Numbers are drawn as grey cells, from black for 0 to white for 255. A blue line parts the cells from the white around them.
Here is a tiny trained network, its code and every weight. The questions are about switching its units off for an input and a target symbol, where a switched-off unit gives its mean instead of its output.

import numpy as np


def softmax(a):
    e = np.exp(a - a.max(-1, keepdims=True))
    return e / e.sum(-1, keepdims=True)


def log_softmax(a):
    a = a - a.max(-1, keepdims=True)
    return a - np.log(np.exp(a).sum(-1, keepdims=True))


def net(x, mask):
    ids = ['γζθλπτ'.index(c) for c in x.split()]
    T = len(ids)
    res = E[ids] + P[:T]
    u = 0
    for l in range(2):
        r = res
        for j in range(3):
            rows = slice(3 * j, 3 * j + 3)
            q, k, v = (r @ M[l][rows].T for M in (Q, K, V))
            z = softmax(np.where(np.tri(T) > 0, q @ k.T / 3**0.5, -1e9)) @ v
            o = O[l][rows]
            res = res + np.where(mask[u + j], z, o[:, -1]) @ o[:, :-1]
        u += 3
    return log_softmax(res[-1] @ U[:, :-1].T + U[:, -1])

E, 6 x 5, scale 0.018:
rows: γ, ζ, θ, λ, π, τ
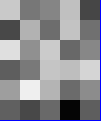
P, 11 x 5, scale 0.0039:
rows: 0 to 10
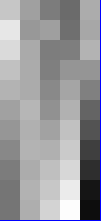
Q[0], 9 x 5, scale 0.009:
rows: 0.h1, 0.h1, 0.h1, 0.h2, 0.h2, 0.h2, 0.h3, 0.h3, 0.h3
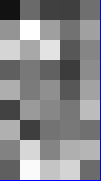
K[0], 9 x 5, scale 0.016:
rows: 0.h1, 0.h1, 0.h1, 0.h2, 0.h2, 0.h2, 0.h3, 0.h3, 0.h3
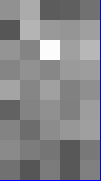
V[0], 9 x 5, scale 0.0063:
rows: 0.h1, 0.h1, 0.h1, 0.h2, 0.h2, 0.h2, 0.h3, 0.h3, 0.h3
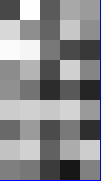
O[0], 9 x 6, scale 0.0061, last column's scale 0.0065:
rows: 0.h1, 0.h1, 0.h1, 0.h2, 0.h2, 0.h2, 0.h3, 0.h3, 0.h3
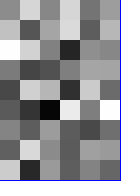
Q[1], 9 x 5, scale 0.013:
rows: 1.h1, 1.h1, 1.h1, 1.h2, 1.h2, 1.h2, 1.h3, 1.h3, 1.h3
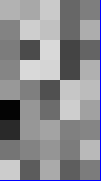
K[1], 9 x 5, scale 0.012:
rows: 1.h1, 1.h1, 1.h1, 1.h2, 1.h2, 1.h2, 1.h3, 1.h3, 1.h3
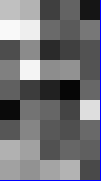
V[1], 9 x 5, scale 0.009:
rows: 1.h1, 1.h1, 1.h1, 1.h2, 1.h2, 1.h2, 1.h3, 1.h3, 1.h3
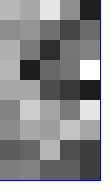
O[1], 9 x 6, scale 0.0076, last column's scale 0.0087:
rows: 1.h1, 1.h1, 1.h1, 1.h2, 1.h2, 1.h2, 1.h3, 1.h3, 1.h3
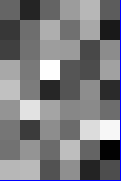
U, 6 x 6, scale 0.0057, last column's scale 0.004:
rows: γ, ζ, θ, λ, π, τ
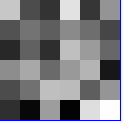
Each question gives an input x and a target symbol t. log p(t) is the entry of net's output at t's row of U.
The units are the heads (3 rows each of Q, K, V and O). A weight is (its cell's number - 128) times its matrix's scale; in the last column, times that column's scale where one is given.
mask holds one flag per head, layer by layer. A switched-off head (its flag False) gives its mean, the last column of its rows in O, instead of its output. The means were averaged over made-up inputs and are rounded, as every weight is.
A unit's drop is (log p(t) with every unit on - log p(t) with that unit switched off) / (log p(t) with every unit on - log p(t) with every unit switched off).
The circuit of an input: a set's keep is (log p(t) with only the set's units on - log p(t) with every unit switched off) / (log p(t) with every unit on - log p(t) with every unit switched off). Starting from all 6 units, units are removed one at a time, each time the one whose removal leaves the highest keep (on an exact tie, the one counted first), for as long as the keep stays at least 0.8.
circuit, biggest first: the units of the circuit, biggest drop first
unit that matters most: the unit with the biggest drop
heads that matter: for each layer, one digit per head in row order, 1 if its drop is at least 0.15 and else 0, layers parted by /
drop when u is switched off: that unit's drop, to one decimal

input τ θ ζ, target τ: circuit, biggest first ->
0.h2, 1.h1
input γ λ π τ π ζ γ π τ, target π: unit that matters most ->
1.h2
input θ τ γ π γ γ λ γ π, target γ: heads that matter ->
100 / 011
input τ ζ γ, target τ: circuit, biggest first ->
1.h1, 0.h2
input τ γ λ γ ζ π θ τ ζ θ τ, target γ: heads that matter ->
101 / 101
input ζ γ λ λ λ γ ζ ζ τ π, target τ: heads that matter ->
011 / 011
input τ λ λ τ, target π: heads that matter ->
101 / 011
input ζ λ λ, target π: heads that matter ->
100 / 010
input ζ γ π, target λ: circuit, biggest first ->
1.h2, 0.h1
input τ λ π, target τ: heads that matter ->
001 / 100
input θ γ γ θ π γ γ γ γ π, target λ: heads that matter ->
101 / 010
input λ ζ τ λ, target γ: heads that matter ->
100 / 110
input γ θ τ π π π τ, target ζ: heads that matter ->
101 / 101
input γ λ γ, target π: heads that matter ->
100 / 010
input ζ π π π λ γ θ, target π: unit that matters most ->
0.h1
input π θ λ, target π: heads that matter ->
000 / 010
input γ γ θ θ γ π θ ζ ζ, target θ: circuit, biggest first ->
1.h2, 1.h1
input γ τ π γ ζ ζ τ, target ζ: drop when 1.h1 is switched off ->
0.3
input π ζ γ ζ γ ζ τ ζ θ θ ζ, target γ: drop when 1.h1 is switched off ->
0.0
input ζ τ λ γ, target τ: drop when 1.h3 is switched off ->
0.1
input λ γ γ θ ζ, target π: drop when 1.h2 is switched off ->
1.3
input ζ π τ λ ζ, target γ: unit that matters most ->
0.h1
